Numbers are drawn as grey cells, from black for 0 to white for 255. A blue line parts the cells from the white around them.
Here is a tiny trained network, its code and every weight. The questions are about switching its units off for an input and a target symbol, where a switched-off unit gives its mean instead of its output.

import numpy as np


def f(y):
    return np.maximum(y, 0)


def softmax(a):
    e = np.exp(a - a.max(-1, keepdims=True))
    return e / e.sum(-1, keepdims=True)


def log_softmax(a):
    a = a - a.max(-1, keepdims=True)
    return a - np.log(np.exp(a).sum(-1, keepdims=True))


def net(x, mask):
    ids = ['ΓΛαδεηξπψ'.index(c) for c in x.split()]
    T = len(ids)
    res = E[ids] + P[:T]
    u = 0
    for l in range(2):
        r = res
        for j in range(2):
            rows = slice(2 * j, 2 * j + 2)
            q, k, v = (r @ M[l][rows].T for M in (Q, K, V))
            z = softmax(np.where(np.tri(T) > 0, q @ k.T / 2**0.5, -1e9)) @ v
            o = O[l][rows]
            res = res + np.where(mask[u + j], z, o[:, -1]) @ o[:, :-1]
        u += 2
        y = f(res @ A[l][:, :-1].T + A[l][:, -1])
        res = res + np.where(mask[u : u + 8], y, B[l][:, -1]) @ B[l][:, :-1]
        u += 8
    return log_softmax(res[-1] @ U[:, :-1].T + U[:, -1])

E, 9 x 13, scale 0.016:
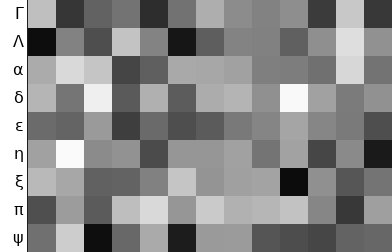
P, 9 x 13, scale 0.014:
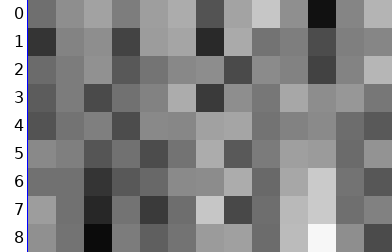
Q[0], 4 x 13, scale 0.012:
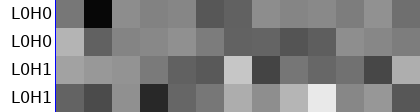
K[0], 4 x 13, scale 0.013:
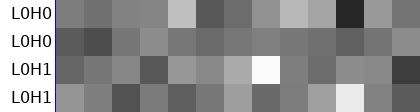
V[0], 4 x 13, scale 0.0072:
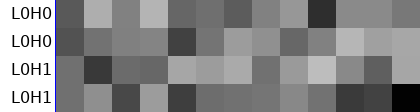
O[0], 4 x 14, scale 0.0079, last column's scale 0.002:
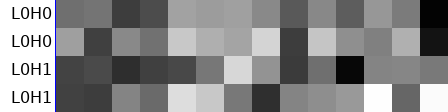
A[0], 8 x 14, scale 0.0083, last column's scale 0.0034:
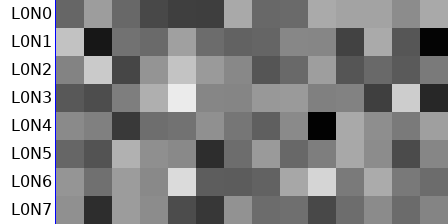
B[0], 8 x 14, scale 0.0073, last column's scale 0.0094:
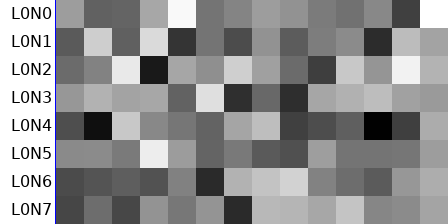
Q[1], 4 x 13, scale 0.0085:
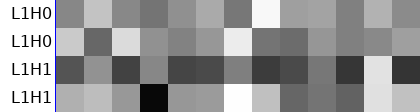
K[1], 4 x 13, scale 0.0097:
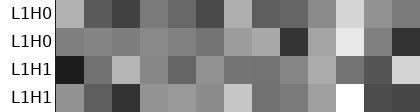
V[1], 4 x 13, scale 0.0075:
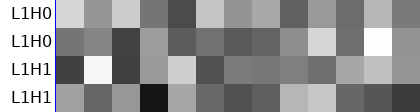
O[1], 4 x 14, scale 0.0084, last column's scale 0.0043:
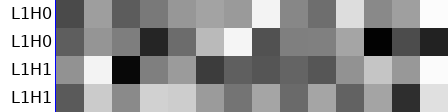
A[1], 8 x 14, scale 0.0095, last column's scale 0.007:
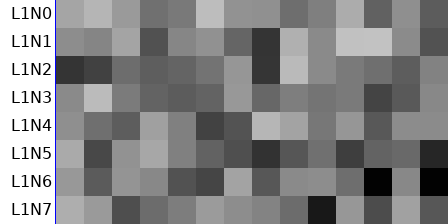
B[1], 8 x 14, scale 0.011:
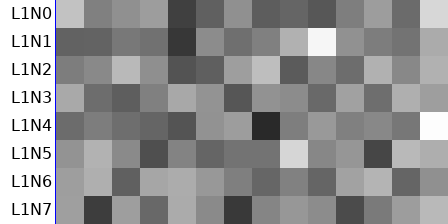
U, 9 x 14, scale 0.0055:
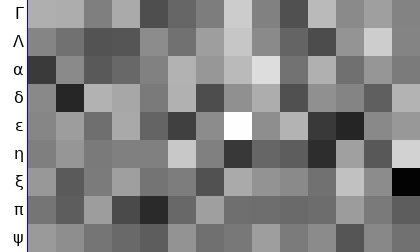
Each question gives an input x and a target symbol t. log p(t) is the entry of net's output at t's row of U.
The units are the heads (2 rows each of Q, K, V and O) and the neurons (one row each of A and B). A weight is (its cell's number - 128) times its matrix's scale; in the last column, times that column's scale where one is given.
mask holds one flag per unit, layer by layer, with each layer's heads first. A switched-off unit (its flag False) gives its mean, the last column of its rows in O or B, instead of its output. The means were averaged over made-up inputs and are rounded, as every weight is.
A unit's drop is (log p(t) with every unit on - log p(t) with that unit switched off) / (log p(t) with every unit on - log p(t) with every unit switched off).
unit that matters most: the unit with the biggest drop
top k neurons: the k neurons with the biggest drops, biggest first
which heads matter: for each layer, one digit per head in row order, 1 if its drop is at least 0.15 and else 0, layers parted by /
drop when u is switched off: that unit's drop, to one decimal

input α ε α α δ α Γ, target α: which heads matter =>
00 / 10
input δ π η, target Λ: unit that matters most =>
L1H1
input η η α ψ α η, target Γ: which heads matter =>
01 / 00
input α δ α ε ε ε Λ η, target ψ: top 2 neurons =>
L0N5, L0N4
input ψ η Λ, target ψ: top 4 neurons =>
L1N5, L1N4, L0N2, L0N4
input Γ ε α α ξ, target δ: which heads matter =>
00 / 00
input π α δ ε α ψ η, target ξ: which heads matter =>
01 / 10
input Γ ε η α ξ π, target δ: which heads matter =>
00 / 01
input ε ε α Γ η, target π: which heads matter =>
01 / 11
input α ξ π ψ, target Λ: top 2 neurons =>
L0N2, L1N7
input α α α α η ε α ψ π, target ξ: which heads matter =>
00 / 10
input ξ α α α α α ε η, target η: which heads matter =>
01 / 11
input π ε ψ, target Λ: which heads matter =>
00 / 00
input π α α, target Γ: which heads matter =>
01 / 10
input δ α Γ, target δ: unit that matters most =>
L1H1
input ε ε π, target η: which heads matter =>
00 / 11
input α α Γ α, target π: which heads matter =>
01 / 11
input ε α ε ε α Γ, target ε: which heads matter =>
00 / 11
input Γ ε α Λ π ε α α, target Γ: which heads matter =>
11 / 10
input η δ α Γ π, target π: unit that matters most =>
L1H0
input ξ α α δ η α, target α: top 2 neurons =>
L0N6, L1N1
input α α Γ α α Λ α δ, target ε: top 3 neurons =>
L0N0, L0N1, L1N0
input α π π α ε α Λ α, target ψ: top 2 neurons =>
L0N5, L0N7
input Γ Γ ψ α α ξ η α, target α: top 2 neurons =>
L0N0, L0N6
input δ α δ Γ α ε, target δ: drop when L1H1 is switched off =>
0.8
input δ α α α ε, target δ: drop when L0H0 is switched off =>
0.4
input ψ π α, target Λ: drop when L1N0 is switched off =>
0.0
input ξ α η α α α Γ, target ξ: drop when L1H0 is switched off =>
1.3
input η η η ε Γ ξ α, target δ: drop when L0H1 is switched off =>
-0.1
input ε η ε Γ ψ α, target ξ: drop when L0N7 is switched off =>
0.1
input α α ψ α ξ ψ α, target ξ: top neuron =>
L0N0
